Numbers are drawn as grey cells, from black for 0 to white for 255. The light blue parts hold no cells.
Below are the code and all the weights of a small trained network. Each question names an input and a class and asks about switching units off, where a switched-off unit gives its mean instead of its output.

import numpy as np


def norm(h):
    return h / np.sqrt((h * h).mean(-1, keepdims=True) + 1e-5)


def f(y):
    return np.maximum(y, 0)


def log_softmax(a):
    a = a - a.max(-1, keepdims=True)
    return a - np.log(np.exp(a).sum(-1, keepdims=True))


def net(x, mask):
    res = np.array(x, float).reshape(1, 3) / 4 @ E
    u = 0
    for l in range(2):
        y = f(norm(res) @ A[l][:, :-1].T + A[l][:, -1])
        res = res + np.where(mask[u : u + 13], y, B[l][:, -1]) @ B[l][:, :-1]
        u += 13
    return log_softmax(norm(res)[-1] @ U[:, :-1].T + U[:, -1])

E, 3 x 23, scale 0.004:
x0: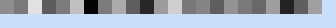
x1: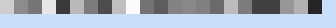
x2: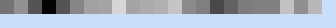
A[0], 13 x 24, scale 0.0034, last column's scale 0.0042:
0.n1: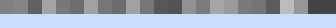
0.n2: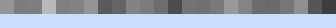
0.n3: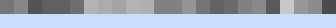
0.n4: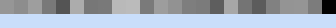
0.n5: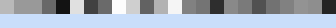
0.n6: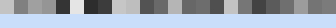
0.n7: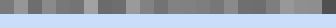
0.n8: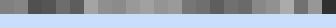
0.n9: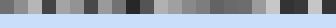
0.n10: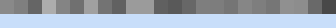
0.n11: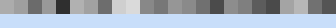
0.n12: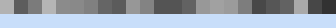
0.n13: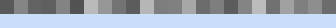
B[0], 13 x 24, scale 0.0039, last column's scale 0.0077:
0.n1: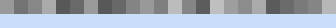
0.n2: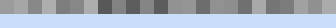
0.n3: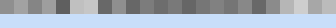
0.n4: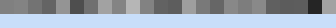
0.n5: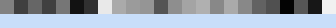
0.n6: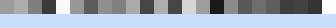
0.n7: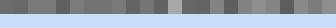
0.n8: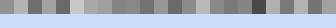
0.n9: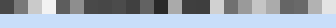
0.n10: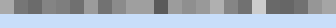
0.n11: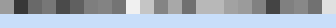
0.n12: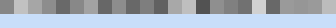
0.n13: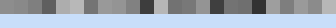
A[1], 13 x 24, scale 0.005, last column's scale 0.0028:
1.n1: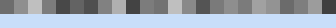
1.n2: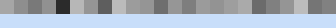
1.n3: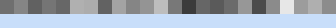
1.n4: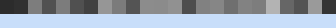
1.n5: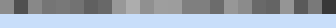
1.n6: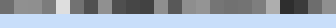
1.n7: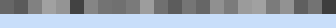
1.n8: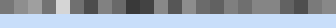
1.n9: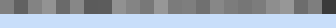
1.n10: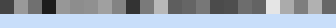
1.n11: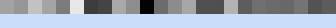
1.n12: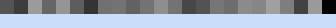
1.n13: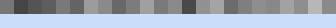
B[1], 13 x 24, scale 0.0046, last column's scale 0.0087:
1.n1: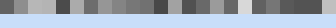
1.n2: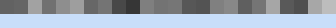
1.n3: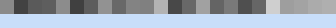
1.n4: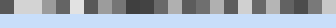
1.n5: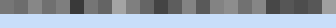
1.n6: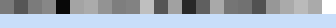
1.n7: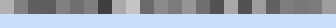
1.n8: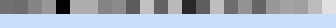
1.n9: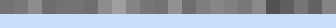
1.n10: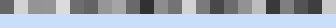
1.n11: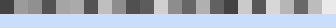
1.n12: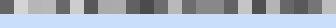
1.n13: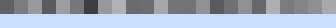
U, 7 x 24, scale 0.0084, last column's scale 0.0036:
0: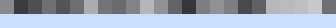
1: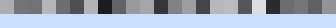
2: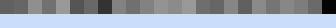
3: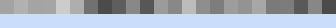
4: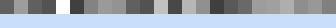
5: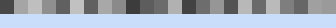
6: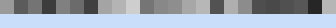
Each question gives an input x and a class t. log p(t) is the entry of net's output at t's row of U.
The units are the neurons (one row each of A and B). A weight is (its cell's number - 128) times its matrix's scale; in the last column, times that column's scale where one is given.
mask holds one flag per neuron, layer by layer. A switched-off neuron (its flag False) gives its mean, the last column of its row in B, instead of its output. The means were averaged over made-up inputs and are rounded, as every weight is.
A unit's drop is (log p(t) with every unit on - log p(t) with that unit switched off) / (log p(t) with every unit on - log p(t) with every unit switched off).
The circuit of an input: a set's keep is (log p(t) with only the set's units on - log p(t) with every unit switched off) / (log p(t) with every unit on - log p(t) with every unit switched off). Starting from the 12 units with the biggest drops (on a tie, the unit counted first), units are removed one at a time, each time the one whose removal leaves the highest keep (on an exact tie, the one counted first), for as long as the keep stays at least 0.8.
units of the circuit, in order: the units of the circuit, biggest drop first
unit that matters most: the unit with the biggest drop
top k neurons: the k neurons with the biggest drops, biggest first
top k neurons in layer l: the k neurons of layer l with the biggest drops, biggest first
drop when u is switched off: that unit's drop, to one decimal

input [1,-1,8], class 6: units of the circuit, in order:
0.n5, 1.n8
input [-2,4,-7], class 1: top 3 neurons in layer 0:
0.n1, 0.n13, 0.n10
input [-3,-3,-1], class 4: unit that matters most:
0.n5
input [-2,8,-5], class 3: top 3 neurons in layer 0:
0.n6, 0.n5, 0.n12
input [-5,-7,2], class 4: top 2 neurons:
1.n10, 0.n5
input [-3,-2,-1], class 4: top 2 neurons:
0.n6, 0.n5
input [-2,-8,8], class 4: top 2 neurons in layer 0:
0.n5, 0.n8
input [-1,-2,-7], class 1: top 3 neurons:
0.n6, 0.n13, 1.n11
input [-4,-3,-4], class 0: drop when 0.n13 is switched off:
0.4
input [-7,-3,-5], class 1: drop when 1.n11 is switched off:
0.4
